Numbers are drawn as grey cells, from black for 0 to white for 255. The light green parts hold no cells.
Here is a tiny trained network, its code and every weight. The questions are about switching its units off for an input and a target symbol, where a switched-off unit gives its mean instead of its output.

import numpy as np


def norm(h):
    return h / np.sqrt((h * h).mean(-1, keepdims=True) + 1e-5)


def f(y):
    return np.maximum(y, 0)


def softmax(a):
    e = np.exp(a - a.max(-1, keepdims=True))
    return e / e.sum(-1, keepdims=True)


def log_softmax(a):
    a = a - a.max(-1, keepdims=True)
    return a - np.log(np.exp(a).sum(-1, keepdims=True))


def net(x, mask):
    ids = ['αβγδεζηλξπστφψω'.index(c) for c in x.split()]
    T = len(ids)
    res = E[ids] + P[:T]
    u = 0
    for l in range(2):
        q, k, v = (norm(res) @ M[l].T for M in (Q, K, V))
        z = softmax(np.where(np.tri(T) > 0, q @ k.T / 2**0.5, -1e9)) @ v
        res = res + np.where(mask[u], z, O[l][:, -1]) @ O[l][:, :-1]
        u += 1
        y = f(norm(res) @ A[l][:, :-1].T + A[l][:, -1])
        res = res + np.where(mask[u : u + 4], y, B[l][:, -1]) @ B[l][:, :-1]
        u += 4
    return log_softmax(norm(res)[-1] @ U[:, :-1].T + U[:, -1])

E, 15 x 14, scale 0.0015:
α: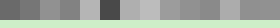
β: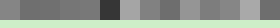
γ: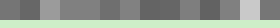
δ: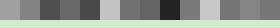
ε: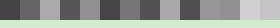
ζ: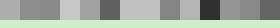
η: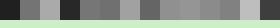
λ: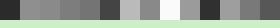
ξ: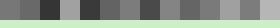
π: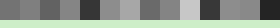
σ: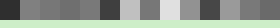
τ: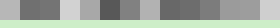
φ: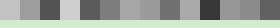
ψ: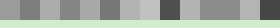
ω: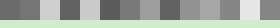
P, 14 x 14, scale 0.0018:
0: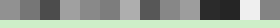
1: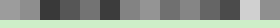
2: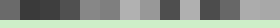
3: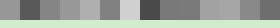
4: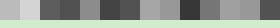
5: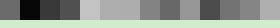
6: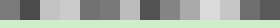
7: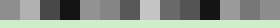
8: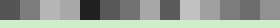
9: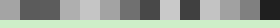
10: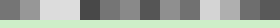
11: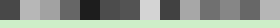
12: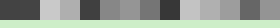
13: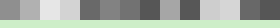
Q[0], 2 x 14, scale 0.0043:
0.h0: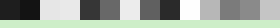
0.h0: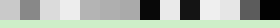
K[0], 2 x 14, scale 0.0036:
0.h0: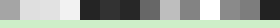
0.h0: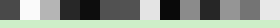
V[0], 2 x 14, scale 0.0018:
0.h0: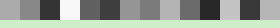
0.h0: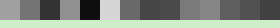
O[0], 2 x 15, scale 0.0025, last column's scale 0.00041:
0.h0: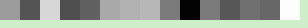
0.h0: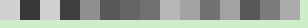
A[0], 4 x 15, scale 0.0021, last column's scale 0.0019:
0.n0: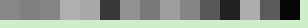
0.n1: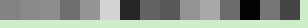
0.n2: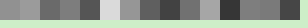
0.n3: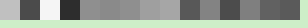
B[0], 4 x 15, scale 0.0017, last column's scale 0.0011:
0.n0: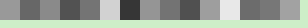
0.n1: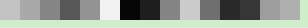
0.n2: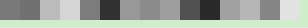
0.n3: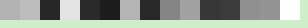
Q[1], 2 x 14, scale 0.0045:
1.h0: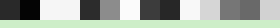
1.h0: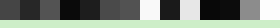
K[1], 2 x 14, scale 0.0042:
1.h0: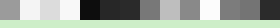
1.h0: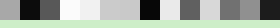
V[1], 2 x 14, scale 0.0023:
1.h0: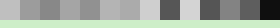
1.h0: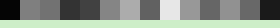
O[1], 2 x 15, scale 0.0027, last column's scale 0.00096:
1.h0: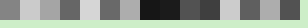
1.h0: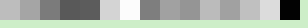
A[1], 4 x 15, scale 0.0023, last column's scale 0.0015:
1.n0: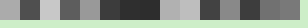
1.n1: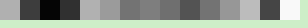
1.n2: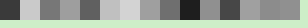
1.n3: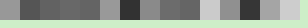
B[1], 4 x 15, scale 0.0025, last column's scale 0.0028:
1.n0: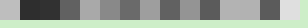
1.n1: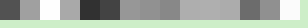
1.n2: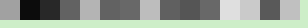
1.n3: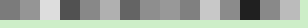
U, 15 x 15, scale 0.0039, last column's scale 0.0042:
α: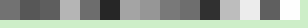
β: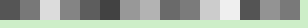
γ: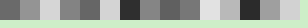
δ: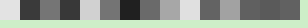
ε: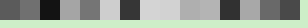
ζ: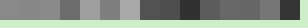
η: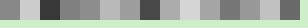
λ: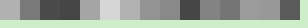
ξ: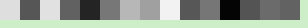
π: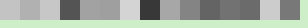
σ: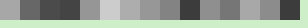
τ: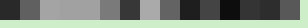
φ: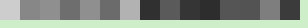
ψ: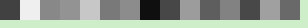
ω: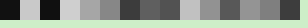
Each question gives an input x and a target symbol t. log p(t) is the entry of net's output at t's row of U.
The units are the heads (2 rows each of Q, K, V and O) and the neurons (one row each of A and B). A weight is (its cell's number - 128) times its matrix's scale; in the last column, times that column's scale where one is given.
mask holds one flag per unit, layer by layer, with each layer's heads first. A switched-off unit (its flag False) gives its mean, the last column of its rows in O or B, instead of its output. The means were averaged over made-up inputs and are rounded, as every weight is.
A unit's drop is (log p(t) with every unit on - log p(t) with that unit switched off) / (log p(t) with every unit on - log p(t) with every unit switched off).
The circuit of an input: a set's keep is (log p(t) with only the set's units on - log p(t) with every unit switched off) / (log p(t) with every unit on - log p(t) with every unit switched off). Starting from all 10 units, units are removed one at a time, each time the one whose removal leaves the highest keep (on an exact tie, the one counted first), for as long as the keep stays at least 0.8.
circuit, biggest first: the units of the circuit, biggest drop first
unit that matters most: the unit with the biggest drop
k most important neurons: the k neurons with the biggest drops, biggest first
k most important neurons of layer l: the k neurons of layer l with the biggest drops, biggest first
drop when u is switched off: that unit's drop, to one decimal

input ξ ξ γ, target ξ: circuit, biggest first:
(0.h0 1.h0)
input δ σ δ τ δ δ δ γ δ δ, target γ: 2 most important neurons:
(0.n1 1.n3)
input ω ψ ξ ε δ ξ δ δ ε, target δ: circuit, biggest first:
(0.h0 1.n0)
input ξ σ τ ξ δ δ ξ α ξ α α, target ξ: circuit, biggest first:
(0.h0 1.h0 0.n3)
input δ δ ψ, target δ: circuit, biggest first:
(0.h0)
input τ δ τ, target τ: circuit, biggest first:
(1.h0 0.h0)
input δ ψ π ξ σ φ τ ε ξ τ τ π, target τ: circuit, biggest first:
(1.h0 0.h0)
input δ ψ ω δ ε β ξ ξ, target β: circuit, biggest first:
(1.n1 0.n3)
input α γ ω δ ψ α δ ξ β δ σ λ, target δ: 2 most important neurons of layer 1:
(1.n0 1.n1)
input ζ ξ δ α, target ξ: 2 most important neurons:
(1.n2 1.n0)
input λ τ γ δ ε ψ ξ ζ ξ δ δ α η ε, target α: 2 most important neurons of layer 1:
(1.n2 1.n3)
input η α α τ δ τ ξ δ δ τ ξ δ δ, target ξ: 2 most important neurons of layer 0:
(0.n3 0.n2)
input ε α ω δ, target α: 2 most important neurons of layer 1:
(1.n2 1.n3)
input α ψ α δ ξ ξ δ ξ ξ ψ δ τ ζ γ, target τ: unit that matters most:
1.h0
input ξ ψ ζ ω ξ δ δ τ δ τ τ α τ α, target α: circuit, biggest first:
(0.h0 1.n2)
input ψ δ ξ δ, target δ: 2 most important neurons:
(1.n0 0.n1)
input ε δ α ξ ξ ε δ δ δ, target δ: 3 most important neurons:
(1.n0 1.n1 0.n1)
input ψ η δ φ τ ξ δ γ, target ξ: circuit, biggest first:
(1.h0 0.h0 1.n2)
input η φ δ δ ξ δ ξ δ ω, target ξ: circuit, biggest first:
(0.h0 1.h0 0.n3)
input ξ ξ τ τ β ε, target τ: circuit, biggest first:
(1.h0)
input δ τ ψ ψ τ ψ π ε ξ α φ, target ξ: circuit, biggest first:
(0.h0 1.h0)
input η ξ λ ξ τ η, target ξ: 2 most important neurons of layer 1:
(1.n0 1.n1)
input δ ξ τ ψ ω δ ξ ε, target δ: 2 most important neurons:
(1.n0 0.n2)
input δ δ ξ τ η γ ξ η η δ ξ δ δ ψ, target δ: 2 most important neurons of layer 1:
(1.n0 1.n1)
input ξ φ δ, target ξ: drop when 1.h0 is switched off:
0.2
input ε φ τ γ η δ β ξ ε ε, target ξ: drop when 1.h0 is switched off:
0.3
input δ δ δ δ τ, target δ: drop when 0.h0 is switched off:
1.2
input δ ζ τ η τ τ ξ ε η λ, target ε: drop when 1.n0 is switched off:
0.0
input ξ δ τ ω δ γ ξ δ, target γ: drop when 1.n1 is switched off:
0.1
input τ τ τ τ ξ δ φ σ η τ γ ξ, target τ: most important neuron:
(1.n1)
